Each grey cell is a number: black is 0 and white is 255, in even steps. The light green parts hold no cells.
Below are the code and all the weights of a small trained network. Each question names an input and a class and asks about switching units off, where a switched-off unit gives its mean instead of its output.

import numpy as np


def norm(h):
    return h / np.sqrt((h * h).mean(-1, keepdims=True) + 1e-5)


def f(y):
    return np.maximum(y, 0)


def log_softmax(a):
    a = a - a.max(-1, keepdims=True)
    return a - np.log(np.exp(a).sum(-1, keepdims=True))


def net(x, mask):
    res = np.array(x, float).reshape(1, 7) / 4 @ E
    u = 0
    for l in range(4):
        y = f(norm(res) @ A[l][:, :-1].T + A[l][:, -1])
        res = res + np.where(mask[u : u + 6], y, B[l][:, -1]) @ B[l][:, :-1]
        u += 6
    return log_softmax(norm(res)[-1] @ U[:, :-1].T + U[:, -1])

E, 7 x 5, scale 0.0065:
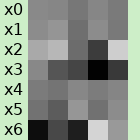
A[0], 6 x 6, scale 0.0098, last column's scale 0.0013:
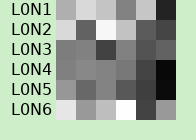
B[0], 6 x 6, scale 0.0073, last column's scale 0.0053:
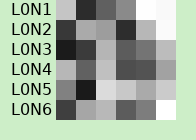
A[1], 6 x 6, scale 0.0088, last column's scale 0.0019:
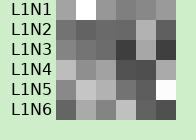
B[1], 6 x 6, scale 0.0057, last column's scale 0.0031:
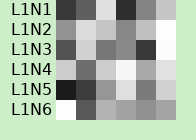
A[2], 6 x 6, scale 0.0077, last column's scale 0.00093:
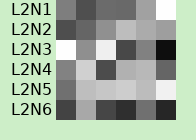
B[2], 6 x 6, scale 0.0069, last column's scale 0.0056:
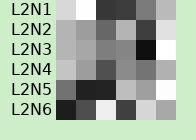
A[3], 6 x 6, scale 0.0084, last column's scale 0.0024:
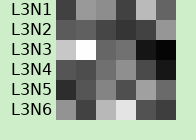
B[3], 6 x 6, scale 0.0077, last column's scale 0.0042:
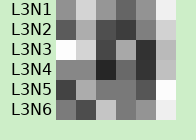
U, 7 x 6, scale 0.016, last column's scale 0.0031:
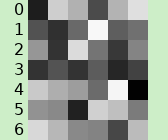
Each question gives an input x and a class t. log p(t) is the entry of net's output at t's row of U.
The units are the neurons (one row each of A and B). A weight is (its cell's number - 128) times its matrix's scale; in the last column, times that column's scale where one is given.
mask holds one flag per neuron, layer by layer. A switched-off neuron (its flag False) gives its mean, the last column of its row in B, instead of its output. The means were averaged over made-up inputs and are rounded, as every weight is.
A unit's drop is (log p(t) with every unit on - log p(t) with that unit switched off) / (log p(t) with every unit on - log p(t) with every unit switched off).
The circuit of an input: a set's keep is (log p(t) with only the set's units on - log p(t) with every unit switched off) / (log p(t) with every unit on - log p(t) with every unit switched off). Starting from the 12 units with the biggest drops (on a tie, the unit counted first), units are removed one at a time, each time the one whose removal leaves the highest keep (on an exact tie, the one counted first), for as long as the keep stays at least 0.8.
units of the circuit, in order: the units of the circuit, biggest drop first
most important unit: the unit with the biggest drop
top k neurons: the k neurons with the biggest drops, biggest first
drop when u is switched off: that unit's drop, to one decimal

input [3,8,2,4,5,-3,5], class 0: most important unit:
L2N6
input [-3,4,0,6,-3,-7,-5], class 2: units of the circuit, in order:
L0N5; L1N5
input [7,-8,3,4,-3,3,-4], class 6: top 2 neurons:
L2N3; L3N3
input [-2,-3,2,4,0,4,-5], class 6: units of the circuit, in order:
L2N3; L3N3
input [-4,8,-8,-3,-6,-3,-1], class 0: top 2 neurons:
L0N6; L0N2
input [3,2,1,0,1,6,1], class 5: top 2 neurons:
L0N2; L0N6
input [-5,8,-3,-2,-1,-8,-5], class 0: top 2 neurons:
L0N2; L0N6
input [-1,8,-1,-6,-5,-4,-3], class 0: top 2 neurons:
L0N6; L0N2
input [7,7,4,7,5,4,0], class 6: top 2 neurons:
L0N2; L1N4
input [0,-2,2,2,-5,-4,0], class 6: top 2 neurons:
L0N2; L0N6
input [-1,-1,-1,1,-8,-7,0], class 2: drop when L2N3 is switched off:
-0.1
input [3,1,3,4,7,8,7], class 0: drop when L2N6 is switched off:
0.2
